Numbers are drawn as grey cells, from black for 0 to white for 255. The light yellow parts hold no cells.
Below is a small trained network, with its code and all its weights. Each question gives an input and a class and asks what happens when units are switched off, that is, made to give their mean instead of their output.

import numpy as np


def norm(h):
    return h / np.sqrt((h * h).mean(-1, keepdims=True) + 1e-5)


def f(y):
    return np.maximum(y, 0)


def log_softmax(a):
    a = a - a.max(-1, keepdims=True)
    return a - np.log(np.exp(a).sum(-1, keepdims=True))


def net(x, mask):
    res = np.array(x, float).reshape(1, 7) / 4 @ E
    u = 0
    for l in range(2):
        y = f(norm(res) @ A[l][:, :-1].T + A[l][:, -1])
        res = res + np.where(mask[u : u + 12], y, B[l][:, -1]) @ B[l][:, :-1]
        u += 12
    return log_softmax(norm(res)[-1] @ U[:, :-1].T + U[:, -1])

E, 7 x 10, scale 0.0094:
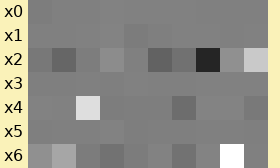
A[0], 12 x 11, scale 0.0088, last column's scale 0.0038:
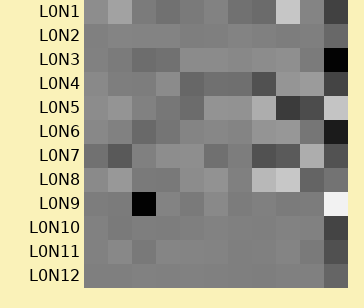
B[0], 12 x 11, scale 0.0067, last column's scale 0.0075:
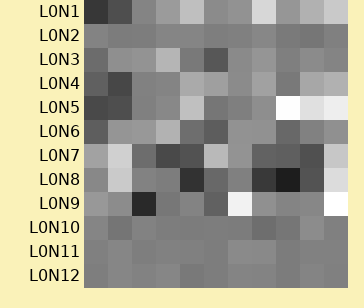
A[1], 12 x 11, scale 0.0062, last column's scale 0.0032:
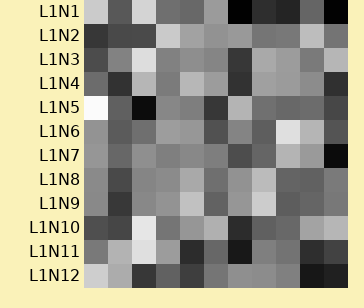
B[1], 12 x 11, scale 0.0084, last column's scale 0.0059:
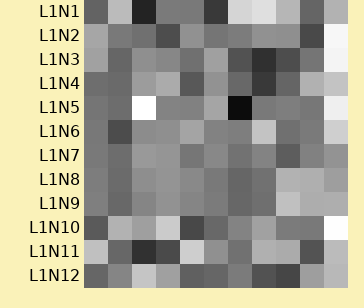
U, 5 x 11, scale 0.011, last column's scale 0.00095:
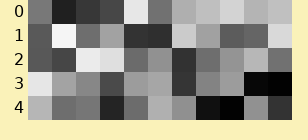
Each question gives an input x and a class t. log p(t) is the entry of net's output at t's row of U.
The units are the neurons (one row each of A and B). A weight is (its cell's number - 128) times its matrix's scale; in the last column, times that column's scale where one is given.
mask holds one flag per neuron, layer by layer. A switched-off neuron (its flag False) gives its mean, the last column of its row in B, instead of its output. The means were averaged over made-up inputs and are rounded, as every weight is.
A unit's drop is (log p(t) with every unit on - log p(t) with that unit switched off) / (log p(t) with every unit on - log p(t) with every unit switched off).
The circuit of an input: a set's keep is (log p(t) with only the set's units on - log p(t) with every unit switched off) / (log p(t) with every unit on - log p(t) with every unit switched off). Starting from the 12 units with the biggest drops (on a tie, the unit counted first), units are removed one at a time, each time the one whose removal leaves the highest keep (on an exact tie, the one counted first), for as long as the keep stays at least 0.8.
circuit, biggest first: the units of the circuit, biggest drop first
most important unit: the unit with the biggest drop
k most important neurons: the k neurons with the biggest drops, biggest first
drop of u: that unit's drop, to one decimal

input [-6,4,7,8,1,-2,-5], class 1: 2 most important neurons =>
[L0N9; L1N1]
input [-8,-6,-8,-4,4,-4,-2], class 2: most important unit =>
L0N5
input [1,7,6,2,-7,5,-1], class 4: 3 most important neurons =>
[L0N5; L0N7; L1N5]
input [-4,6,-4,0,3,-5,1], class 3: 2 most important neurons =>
[L0N8; L0N9]
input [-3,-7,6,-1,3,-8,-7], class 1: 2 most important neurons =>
[L1N1; L0N9]
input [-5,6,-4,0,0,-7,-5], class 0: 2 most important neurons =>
[L1N5; L1N2]
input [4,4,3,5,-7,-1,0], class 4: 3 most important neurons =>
[L0N5; L0N1; L1N5]
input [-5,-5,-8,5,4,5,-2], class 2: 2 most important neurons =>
[L0N5; L0N9]
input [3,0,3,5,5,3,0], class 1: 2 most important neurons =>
[L0N5; L1N1]
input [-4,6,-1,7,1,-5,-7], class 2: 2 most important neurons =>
[L0N9; L0N5]
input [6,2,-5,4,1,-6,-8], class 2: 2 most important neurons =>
[L0N9; L1N4]
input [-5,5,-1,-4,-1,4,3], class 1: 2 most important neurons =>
[L0N8; L0N1]
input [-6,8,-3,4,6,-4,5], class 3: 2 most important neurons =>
[L1N11; L0N8]
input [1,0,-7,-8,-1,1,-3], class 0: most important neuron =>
[L0N5]
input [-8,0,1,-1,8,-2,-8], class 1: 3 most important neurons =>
[L1N1; L0N1; L0N7]
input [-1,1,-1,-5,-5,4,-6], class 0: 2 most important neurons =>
[L0N5; L0N8]
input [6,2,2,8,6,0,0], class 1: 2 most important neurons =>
[L0N5; L1N1]
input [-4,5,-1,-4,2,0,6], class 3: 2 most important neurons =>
[L0N9; L0N8]
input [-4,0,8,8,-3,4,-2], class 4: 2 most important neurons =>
[L0N7; L0N5]
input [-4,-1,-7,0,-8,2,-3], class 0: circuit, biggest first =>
[L0N5]
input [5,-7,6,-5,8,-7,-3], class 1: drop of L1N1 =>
0.2
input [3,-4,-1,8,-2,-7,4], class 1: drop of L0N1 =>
0.1
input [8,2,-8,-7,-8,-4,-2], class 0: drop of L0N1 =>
0.0
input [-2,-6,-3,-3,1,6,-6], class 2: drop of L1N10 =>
0.1
